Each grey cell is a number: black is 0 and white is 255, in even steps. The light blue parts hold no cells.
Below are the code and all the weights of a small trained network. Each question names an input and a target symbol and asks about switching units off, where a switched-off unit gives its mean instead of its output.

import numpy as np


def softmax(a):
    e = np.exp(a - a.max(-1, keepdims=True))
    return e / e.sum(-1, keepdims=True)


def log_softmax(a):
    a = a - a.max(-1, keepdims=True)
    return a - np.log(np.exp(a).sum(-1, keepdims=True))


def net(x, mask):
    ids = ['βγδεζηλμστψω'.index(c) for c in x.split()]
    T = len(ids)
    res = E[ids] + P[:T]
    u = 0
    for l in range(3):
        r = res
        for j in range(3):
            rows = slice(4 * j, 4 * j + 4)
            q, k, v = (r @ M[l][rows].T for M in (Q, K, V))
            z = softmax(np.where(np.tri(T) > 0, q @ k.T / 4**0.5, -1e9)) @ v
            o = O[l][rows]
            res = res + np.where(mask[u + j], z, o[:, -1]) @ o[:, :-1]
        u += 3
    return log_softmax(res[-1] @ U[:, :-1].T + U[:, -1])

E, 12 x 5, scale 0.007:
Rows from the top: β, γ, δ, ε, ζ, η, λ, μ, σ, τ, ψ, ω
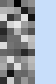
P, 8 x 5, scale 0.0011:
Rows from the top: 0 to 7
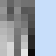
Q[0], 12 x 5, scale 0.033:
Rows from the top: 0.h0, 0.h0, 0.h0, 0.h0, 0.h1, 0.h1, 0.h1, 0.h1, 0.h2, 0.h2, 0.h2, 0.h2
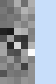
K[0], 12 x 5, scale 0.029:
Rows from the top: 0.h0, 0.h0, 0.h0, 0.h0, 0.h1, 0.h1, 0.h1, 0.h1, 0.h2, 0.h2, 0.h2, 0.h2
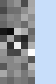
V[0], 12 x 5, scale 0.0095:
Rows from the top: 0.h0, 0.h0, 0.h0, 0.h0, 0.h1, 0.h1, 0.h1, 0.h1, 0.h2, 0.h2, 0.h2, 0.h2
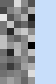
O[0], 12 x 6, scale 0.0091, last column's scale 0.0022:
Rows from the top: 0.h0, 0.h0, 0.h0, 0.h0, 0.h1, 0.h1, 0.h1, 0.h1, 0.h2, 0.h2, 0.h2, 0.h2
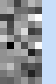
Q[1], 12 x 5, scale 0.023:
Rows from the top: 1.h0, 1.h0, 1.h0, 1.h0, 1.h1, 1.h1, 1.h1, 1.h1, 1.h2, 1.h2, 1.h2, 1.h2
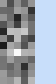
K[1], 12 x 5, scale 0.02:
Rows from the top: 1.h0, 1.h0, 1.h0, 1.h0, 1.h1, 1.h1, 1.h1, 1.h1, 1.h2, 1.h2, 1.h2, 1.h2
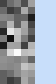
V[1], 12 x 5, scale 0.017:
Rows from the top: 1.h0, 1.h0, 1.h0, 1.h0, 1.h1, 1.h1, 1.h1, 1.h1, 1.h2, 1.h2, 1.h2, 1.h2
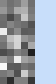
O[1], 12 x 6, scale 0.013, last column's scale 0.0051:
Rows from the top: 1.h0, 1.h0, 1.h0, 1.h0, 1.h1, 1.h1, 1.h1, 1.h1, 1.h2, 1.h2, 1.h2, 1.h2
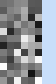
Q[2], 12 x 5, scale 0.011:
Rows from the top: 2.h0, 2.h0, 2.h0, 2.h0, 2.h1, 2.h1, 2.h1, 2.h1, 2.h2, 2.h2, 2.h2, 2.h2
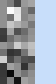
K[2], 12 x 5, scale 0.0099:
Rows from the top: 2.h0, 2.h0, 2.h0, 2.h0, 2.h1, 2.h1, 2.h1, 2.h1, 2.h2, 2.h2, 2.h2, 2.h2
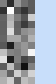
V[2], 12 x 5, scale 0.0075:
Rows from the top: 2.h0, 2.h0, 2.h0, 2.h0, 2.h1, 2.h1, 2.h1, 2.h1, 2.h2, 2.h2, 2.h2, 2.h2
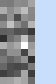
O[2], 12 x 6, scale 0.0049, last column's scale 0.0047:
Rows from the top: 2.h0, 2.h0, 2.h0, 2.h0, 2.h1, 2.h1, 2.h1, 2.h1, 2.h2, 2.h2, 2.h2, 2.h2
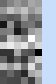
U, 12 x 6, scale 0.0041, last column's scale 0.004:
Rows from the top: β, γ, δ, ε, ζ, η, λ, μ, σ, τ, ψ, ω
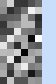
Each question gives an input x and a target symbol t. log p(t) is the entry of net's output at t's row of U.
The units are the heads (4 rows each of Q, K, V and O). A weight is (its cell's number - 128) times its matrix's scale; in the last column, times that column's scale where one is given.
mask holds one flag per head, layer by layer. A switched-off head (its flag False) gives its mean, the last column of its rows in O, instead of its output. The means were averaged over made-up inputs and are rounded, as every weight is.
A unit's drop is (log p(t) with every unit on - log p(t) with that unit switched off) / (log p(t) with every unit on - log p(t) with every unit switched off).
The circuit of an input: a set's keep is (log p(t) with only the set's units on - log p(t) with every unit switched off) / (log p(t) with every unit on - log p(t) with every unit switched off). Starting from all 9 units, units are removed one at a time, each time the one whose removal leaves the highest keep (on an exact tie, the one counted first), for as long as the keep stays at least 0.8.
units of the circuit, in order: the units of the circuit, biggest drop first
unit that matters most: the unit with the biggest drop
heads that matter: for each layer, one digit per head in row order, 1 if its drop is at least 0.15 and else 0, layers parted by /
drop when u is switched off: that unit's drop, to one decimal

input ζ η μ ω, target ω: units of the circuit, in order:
0.h1, 1.h1, 2.h1
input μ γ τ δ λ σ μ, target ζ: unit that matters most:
1.h2
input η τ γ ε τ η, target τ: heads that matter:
111 / 110 / 010
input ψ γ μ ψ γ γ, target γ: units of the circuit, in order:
1.h0, 0.h1
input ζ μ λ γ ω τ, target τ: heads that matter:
110 / 110 / 011
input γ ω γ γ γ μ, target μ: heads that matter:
110 / 010 / 001
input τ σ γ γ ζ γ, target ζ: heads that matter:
011 / 001 / 010
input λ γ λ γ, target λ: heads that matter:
010 / 011 / 011
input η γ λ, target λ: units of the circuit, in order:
1.h1, 0.h1
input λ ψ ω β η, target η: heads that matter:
010 / 111 / 000
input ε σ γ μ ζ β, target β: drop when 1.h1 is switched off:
0.6
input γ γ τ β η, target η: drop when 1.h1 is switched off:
0.5
